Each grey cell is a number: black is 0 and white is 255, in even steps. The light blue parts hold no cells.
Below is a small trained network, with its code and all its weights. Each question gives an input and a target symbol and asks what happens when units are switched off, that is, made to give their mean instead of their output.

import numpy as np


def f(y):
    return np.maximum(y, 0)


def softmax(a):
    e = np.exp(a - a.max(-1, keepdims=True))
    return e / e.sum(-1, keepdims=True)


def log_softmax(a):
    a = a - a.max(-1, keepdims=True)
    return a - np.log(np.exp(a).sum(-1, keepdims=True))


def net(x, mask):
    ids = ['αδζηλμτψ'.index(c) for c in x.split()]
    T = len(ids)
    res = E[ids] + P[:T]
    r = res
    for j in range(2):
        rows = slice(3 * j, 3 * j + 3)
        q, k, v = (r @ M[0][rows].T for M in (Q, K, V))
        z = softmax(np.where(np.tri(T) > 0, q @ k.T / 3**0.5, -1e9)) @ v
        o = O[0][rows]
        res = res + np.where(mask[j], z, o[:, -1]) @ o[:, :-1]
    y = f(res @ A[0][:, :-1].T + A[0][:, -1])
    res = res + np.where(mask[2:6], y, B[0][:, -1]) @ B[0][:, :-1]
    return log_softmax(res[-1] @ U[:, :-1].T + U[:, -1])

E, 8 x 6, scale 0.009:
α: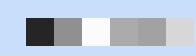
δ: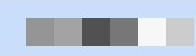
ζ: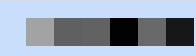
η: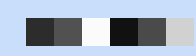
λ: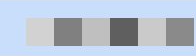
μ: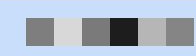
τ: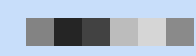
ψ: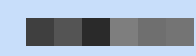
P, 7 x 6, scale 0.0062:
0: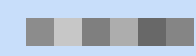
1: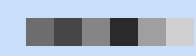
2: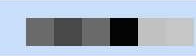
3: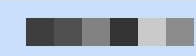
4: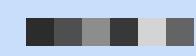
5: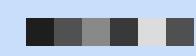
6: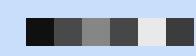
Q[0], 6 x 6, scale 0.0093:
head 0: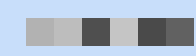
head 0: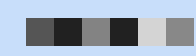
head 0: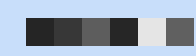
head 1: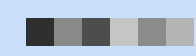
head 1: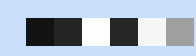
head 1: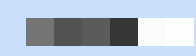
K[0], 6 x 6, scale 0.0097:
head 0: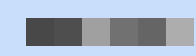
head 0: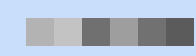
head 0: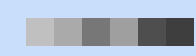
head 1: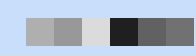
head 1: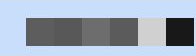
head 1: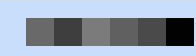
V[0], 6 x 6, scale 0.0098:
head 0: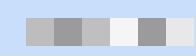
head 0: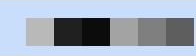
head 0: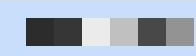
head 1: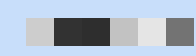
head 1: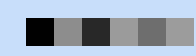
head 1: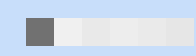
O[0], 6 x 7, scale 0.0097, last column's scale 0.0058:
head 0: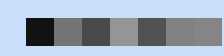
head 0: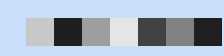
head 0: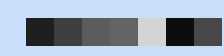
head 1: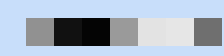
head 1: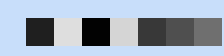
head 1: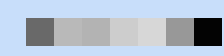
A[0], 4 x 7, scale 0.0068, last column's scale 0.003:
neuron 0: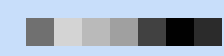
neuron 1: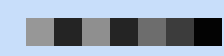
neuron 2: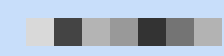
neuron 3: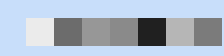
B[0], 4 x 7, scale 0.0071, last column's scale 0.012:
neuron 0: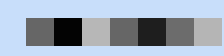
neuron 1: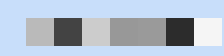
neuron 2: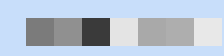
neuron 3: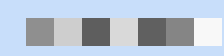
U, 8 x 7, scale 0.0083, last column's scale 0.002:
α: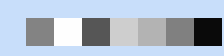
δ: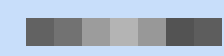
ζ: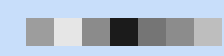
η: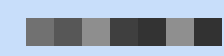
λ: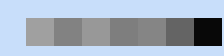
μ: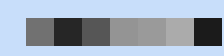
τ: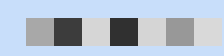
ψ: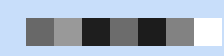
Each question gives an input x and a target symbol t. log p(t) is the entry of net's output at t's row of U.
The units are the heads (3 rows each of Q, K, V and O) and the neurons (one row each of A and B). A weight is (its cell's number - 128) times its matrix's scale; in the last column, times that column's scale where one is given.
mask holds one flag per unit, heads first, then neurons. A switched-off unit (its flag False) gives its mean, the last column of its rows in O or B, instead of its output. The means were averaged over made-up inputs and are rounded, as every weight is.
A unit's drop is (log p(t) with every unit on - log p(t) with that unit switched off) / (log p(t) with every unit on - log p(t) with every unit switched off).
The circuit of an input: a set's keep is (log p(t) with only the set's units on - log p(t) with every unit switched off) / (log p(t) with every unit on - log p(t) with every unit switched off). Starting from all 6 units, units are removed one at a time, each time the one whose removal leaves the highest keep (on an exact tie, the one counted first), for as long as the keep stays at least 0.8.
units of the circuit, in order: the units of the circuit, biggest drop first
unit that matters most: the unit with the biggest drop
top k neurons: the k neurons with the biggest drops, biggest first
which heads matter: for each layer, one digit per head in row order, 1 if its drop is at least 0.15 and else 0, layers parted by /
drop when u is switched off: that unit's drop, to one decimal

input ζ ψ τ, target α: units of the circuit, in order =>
head 0; neuron 3; neuron 2
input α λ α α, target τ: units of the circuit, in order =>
head 1
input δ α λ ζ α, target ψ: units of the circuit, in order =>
head 0; head 1; neuron 3
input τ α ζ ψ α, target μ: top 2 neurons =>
neuron 2; neuron 1
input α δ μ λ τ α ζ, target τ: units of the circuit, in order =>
head 0; neuron 3
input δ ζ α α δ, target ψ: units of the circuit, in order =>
head 0; head 1; neuron 3
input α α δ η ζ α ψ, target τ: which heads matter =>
10
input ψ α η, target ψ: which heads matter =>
01
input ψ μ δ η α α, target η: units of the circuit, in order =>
neuron 0; head 1; neuron 1; neuron 2
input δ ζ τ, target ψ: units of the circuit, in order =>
head 0; neuron 3; head 1
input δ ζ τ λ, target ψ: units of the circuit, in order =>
head 0; neuron 3; head 1
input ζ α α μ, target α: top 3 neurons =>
neuron 3; neuron 2; neuron 0
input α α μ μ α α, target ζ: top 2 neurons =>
neuron 1; neuron 2
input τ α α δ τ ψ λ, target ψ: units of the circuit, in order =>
head 1
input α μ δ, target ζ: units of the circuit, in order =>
neuron 2; neuron 1; head 0; head 1
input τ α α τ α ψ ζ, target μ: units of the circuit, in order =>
head 0; head 1
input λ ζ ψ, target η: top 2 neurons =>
neuron 1; neuron 2
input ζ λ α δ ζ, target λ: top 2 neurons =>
neuron 1; neuron 3
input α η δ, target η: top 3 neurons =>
neuron 0; neuron 3; neuron 2
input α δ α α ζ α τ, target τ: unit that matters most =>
neuron 1
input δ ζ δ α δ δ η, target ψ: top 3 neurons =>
neuron 3; neuron 0; neuron 2
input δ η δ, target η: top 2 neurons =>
neuron 0; neuron 2
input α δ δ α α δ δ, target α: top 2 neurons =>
neuron 0; neuron 1
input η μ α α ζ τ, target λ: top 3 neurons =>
neuron 3; neuron 1; neuron 2
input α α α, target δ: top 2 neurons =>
neuron 0; neuron 3
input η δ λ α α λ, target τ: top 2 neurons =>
neuron 3; neuron 2
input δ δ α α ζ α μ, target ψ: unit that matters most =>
head 0
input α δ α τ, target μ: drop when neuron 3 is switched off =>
0.1
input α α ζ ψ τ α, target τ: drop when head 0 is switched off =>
0.2
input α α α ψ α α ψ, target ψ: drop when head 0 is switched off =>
0.0
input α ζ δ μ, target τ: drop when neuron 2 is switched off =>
0.0
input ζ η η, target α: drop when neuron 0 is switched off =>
0.2
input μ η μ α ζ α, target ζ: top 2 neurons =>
neuron 0; neuron 3
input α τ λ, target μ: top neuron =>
neuron 1
